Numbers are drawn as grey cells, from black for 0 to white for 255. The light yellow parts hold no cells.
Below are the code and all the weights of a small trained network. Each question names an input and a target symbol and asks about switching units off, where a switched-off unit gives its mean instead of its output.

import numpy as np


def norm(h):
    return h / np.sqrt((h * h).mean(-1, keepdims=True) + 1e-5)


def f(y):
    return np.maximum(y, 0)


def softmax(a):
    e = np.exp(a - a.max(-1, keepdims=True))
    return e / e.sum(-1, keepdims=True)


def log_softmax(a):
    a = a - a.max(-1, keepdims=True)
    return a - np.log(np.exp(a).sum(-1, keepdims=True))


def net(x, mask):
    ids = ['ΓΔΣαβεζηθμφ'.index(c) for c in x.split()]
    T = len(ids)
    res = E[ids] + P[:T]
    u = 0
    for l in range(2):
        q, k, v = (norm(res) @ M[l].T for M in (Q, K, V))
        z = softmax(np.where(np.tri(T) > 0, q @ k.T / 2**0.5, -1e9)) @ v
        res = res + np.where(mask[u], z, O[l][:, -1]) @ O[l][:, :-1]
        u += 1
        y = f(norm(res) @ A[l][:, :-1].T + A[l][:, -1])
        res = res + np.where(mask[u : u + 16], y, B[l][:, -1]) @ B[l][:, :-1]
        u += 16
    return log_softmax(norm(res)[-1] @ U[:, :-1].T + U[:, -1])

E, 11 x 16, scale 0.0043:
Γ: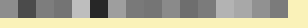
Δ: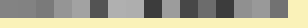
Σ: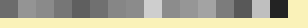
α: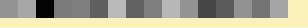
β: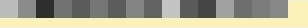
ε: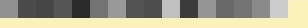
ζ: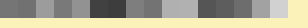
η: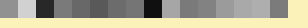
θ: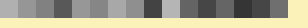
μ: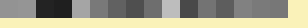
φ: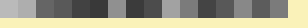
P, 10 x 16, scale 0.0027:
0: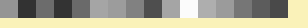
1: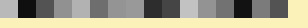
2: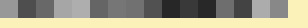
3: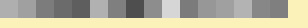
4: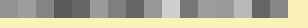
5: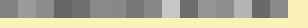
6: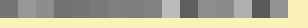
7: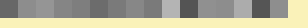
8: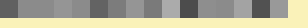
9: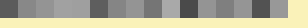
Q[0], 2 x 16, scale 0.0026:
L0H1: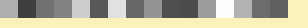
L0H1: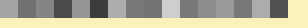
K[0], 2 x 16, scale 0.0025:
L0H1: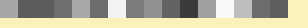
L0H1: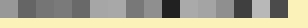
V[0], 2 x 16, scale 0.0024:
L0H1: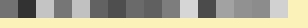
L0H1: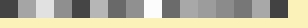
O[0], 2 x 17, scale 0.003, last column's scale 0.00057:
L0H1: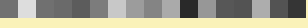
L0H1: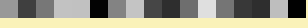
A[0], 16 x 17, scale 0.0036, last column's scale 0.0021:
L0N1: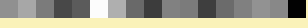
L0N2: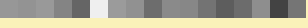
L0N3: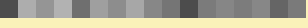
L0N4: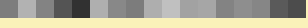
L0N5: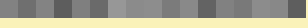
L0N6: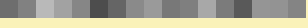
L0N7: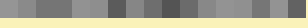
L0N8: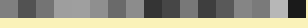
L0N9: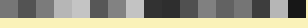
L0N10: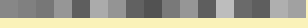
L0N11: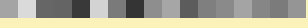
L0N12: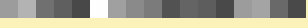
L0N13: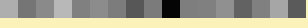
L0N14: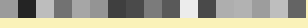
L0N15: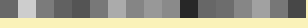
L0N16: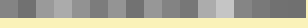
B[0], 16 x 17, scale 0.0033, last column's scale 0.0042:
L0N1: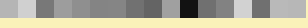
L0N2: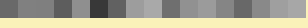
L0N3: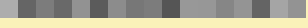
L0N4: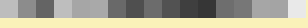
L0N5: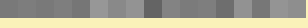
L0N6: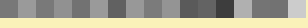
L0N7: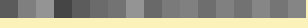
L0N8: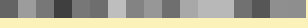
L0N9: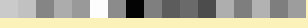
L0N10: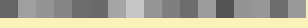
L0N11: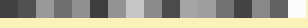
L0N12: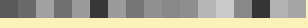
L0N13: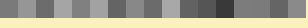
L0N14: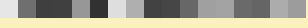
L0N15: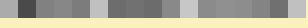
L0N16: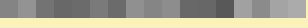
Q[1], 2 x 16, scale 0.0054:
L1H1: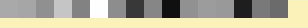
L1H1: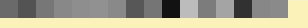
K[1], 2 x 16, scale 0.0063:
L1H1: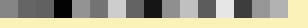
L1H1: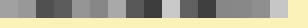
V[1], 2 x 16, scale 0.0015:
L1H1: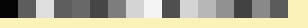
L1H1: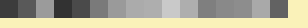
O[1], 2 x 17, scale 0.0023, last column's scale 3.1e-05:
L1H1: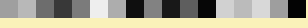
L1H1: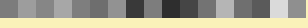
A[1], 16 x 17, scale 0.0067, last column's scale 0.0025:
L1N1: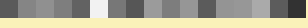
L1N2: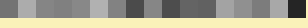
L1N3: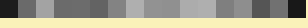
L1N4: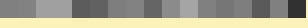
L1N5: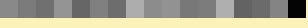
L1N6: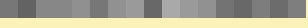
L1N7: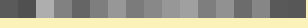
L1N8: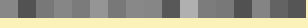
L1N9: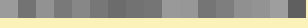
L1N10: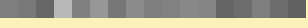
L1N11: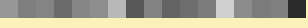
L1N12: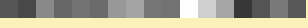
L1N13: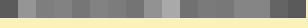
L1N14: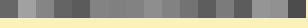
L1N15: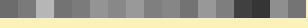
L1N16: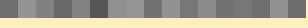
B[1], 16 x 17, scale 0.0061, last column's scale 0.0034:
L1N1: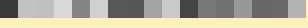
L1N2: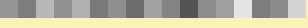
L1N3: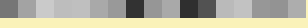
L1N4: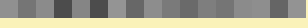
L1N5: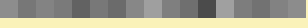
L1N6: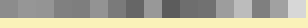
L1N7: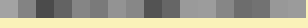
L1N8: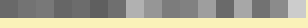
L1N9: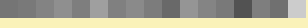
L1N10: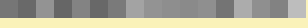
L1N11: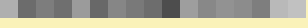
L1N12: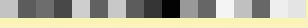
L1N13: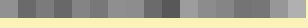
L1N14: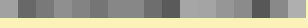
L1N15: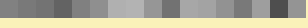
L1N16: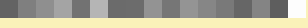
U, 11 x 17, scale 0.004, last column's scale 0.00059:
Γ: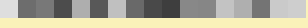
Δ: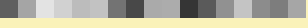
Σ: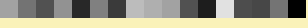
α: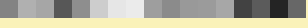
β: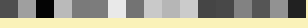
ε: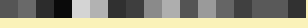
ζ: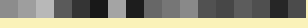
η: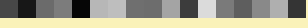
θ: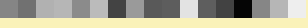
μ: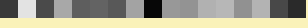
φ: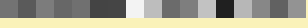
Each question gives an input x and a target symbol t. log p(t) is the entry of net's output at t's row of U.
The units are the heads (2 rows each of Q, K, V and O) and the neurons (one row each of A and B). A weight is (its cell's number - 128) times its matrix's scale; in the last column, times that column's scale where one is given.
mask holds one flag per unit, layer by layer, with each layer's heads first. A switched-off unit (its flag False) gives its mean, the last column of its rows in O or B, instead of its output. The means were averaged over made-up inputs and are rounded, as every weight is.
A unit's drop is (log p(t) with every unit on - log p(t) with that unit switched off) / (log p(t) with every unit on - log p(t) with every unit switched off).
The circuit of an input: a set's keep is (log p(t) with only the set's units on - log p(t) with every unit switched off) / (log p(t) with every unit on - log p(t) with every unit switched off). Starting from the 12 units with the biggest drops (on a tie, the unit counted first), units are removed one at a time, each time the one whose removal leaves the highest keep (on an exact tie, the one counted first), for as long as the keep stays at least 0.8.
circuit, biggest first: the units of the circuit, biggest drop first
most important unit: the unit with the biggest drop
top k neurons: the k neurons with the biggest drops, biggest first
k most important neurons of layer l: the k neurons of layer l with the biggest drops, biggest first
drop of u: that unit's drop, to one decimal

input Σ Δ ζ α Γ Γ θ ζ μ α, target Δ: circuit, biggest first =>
[L0H1; L1H1; L1N1]
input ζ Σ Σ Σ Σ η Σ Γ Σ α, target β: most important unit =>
L1H1
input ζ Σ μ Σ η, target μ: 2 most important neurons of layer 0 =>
[L0N4; L0N11]
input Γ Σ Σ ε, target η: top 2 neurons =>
[L0N11; L1N12]
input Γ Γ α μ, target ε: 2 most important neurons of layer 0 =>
[L0N11; L0N1]
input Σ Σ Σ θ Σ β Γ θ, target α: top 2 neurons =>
[L1N15; L0N11]
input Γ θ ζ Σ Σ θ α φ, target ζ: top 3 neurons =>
[L0N4; L1N12; L1N4]
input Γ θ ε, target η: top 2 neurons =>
[L0N1; L1N12]
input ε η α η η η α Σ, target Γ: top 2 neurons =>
[L0N1; L1N12]
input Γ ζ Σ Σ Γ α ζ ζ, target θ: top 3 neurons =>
[L0N4; L0N11; L1N12]
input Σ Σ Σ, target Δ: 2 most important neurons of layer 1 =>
[L1N1; L1N2]
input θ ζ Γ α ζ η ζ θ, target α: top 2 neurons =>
[L0N1; L1N15]
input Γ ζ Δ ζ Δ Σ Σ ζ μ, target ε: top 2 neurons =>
[L0N4; L1N12]
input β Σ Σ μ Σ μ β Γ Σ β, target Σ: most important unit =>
L0H1
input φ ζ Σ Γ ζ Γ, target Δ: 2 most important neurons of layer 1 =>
[L1N1; L1N12]
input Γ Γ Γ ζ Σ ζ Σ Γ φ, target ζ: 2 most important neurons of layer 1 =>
[L1N12; L1N4]
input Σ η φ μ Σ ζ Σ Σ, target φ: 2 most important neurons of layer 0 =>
[L0N6; L0N11]
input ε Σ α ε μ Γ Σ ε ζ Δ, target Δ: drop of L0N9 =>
0.3
